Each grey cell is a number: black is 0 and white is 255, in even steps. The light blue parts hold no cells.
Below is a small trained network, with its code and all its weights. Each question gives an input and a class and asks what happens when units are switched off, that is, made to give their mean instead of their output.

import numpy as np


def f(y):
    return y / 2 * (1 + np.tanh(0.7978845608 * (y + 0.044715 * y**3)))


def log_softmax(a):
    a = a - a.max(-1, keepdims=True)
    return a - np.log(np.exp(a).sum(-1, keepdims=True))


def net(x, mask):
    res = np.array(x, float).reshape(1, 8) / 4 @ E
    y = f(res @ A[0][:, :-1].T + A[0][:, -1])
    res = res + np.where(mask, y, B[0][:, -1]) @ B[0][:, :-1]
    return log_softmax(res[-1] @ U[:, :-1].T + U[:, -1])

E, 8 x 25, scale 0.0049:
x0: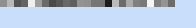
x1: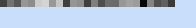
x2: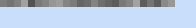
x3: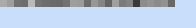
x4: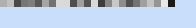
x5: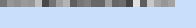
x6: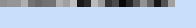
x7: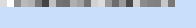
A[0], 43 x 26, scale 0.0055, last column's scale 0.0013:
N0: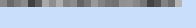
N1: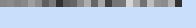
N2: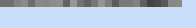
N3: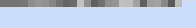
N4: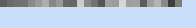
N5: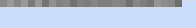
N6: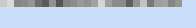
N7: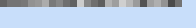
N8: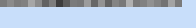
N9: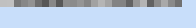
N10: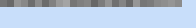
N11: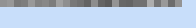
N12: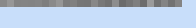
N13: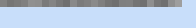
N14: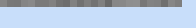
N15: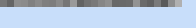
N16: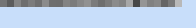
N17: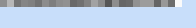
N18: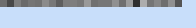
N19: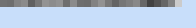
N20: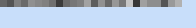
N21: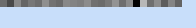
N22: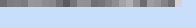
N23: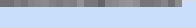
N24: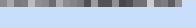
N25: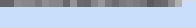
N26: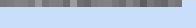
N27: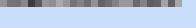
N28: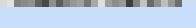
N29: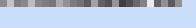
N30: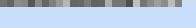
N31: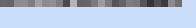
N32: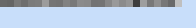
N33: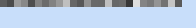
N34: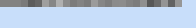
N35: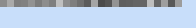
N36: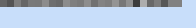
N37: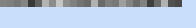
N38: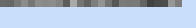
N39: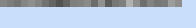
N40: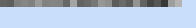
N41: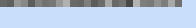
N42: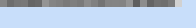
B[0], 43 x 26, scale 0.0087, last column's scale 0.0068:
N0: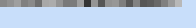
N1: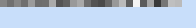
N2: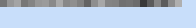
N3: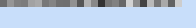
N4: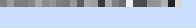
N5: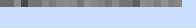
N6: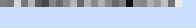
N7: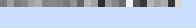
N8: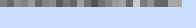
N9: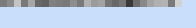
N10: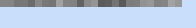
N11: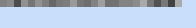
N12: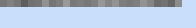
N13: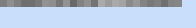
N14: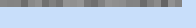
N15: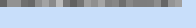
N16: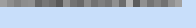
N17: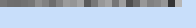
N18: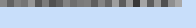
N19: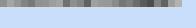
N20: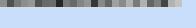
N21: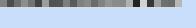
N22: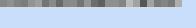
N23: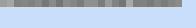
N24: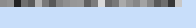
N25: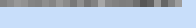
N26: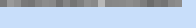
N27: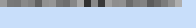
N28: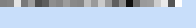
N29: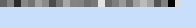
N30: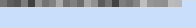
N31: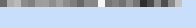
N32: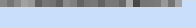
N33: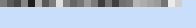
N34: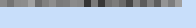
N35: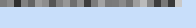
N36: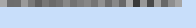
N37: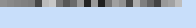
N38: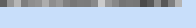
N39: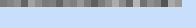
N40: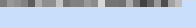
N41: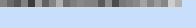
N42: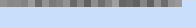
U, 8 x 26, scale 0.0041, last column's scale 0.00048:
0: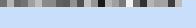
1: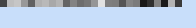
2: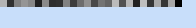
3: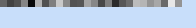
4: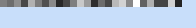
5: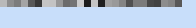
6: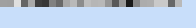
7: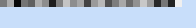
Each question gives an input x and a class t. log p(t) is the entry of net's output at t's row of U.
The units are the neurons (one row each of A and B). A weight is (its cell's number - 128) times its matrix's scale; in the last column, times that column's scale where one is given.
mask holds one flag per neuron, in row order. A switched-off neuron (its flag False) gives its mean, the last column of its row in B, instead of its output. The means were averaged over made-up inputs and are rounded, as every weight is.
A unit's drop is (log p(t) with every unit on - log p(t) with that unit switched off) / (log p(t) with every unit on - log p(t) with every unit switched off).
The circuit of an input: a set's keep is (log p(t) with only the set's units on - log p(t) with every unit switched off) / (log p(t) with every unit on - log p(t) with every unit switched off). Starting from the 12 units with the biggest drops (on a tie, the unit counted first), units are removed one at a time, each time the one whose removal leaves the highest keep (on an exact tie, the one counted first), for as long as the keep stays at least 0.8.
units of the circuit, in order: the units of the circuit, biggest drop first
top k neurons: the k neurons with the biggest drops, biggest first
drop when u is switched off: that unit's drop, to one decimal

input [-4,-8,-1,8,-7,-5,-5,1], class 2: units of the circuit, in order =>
(N20)
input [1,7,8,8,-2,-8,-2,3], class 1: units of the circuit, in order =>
(N31; N38)
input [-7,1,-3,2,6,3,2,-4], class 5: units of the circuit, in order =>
(N37; N27)
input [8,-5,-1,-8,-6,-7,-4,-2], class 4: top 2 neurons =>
(N1; N8)
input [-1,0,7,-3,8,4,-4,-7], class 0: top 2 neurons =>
(N4; N7)
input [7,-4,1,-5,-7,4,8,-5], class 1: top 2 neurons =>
(N31; N40)
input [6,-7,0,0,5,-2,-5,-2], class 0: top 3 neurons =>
(N7; N3; N4)
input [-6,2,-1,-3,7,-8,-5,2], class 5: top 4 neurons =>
(N37; N27; N0; N34)
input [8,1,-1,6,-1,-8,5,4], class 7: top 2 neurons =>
(N29; N24)
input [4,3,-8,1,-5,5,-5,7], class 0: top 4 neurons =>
(N7; N3; N4; N22)
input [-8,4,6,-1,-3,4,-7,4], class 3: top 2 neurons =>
(N33; N30)
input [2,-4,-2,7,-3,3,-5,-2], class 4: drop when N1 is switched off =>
0.4
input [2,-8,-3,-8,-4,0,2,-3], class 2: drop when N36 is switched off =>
0.2
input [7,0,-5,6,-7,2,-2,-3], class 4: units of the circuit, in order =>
(N1)
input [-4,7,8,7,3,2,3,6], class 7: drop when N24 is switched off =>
0.1
